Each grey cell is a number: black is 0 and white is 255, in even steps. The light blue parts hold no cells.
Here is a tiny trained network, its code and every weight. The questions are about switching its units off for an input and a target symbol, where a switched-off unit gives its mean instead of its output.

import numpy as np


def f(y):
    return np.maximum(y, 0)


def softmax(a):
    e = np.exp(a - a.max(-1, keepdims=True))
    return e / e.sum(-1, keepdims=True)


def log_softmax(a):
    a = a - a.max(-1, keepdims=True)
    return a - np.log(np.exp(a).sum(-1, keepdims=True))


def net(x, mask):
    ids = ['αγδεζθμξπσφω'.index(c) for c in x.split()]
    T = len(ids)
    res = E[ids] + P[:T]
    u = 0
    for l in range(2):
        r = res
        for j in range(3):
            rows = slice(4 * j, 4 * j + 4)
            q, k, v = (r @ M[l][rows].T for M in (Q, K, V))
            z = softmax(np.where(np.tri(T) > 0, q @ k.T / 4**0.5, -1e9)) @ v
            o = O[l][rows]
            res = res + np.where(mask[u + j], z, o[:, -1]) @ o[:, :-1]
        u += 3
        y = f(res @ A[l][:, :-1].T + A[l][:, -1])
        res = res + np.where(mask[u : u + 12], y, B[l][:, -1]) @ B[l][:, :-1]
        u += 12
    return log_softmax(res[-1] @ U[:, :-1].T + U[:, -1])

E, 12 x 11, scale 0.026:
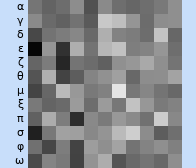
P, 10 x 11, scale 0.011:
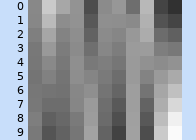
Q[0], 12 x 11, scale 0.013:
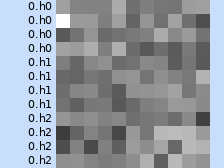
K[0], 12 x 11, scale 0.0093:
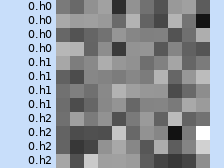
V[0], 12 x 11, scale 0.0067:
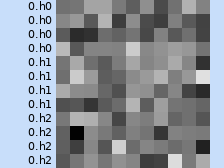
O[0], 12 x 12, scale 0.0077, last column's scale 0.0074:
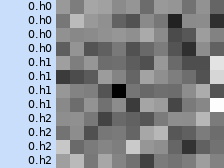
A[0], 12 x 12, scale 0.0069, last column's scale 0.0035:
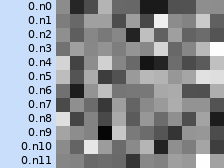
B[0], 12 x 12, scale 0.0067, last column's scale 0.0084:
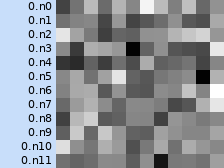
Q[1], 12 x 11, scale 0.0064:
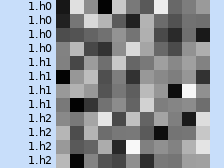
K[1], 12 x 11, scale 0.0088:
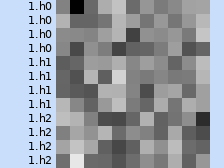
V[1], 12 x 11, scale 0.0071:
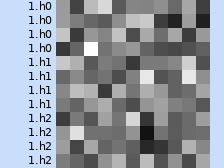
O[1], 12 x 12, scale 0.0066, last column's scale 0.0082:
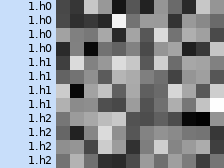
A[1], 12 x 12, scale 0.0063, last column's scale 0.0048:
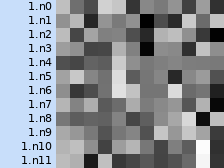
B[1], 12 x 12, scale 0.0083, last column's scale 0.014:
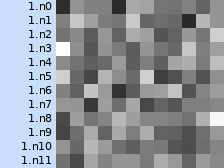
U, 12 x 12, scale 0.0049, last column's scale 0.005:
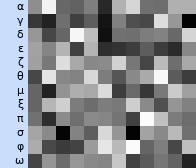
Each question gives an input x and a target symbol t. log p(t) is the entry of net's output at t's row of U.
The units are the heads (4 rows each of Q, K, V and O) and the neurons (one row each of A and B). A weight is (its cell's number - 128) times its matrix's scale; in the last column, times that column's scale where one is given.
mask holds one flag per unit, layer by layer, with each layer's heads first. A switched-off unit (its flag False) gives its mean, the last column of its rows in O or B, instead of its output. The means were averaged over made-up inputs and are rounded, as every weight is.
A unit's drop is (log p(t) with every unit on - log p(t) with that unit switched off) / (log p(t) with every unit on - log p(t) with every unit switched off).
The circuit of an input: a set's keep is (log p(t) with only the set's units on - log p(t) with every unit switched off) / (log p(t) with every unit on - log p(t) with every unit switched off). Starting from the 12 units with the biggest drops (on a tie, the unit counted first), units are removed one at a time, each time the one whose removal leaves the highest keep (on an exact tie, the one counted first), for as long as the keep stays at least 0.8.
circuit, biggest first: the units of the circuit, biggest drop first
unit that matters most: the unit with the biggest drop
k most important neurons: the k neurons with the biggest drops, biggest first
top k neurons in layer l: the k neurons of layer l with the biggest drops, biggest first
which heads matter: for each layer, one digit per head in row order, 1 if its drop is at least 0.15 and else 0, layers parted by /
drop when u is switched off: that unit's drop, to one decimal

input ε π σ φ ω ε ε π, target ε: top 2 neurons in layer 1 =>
1.n2; 1.n5
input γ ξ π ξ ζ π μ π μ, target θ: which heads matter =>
100 / 010
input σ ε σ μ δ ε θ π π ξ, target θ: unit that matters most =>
0.n6
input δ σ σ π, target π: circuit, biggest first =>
1.h1; 0.h2
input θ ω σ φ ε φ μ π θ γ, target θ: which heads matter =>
100 / 001
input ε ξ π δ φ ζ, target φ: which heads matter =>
001 / 000
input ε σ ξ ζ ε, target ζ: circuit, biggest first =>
1.h0; 0.n2
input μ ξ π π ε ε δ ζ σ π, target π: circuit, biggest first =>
1.h1; 0.h0
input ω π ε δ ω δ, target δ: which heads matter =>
000 / 011
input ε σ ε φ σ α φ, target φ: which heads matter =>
001 / 101
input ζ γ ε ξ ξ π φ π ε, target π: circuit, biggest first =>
0.h0; 1.n6
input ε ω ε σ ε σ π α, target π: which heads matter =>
100 / 000
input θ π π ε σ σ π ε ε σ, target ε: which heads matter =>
000 / 001
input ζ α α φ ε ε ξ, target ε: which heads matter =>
000 / 001
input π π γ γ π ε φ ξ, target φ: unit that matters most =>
0.h2
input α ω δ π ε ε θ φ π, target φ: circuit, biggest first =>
0.h2; 1.h0
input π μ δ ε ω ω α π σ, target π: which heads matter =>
110 / 010
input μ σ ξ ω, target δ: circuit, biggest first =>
1.h2; 1.n3
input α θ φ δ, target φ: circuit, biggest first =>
0.h2; 1.h0
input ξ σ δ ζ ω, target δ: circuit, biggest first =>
1.h2
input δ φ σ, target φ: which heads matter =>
001 / 100
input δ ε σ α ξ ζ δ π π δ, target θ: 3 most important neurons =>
0.n6; 1.n8; 1.n4
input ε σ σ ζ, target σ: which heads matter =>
000 / 010
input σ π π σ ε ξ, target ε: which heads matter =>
000 / 101
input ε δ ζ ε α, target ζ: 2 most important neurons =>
0.n2; 0.n4
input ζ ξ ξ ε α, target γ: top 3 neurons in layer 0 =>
0.n0; 0.n4; 0.n9
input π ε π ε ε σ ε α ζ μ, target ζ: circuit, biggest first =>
1.h0
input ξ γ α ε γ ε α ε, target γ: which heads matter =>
110 / 110
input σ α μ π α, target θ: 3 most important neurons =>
0.n0; 0.n5; 1.n8
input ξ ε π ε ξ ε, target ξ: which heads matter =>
000 / 110
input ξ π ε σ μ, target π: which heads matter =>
100 / 010
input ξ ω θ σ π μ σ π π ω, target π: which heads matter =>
110 / 010
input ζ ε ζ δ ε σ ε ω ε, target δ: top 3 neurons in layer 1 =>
1.n2; 1.n1; 1.n9
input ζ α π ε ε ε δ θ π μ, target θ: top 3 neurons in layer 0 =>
0.n6; 0.n10; 0.n5
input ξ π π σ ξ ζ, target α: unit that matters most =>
1.h1
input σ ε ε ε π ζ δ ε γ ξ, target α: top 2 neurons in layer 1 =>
1.n3; 1.n8
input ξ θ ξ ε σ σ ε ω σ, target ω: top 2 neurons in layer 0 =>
0.n1; 0.n3
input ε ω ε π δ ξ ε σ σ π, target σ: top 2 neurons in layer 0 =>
0.n3; 0.n7
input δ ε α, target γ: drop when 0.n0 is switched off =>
0.5
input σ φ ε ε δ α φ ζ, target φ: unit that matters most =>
0.h2
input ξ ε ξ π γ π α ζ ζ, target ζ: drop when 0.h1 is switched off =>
0.3
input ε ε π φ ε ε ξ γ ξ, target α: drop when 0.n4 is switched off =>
0.0
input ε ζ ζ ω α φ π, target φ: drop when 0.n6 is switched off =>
0.1
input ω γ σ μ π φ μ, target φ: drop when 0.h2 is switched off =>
0.5
